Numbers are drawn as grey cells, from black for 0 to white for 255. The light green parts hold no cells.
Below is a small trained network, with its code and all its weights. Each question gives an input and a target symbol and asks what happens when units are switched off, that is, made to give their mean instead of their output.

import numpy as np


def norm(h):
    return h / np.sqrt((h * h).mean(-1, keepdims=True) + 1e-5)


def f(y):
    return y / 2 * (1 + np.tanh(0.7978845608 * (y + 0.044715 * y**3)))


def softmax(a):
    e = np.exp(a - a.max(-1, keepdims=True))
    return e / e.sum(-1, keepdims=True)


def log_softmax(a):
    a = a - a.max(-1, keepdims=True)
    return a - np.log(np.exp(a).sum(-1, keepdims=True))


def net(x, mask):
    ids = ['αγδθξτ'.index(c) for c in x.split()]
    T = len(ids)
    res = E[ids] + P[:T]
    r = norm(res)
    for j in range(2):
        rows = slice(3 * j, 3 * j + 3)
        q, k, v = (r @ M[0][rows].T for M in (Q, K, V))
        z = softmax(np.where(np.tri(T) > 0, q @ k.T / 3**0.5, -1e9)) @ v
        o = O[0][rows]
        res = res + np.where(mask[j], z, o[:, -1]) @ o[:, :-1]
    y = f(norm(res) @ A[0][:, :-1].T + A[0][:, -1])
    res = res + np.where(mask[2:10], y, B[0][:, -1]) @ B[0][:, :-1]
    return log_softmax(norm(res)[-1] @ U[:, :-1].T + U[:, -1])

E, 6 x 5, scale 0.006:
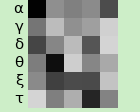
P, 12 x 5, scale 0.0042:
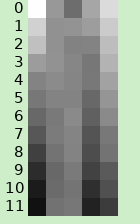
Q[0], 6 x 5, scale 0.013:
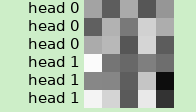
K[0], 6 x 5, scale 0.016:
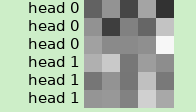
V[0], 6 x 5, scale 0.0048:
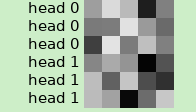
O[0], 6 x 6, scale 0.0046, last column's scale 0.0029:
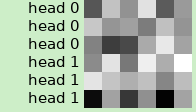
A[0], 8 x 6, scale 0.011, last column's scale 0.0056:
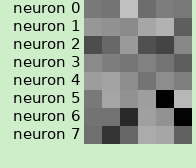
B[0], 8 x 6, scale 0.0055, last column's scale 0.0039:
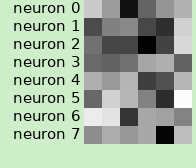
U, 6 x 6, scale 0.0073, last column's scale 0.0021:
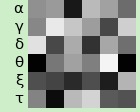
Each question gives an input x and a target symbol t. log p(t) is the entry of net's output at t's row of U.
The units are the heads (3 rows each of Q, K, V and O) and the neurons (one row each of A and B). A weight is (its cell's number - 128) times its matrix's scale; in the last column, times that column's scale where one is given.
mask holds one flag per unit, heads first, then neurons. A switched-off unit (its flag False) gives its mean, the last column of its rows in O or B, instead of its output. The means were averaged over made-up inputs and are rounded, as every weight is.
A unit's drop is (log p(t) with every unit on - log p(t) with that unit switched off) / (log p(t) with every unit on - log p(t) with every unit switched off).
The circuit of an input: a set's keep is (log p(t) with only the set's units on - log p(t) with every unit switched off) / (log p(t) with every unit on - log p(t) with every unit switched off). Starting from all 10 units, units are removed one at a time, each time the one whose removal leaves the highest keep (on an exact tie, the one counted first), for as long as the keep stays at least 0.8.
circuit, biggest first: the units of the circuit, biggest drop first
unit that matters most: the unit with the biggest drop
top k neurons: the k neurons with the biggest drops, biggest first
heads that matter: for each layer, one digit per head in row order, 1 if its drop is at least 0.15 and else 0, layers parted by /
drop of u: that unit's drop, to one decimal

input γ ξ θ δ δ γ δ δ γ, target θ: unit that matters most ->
head 1
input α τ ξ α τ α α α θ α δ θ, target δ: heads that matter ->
01
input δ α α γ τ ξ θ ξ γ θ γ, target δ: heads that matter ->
11
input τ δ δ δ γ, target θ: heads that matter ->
01
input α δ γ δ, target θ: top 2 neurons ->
(neuron 2; neuron 7)
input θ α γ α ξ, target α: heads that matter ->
10
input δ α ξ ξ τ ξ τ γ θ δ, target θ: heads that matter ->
10
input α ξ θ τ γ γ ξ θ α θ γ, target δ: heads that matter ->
01
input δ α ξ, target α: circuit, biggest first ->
(neuron 6; head 0; neuron 2; head 1)
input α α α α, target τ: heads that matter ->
11
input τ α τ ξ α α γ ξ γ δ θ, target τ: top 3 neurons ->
(neuron 7; neuron 2; neuron 4)
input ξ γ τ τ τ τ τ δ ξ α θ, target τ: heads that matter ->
11
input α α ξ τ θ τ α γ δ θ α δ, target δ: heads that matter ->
01
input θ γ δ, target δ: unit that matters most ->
head 0
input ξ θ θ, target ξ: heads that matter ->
01
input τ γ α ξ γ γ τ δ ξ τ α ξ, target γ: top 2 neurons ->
(neuron 7; neuron 2)
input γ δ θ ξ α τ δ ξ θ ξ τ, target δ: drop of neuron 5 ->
0.6
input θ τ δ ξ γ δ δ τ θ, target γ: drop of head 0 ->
0.3
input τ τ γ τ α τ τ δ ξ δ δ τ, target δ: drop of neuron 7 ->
0.3
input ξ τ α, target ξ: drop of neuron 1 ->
0.0
